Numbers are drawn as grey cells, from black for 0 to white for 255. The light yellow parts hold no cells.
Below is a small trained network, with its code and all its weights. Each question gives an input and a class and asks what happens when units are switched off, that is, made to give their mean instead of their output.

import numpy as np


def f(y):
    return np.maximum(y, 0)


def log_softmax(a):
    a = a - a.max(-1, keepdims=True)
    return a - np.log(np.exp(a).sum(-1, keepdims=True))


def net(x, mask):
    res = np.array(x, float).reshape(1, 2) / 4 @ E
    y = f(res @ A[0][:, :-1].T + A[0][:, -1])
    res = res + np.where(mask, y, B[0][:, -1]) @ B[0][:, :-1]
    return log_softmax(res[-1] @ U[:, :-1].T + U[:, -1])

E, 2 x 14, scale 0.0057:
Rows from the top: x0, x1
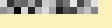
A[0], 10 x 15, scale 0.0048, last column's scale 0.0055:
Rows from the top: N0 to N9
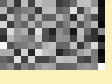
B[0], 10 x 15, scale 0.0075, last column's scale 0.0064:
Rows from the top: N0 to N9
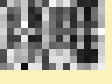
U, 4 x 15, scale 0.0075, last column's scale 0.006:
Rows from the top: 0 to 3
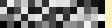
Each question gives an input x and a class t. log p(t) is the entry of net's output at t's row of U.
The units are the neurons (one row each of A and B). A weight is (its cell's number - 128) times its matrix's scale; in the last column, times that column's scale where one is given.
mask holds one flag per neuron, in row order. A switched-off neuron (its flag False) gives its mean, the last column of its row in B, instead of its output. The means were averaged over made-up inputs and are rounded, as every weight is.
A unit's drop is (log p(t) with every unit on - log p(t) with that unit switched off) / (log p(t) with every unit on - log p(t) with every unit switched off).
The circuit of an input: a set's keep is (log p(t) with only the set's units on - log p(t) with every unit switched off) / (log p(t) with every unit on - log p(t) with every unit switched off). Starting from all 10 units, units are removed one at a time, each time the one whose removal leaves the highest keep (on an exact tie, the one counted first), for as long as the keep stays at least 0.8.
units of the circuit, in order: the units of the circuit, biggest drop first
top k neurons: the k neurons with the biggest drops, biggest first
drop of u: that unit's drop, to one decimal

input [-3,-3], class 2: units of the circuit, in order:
[N7; N0; N1]
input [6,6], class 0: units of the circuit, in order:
[N7]
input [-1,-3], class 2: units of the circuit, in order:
[N7; N5]
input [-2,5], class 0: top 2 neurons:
[N7; N0]
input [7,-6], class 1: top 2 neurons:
[N1; N6]
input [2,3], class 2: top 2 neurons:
[N8; N9]
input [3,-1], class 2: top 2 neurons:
[N5; N2]
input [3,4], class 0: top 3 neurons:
[N7; N4; N0]
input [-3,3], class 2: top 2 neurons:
[N8; N9]
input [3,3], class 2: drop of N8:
0.2
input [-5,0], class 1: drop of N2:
0.0
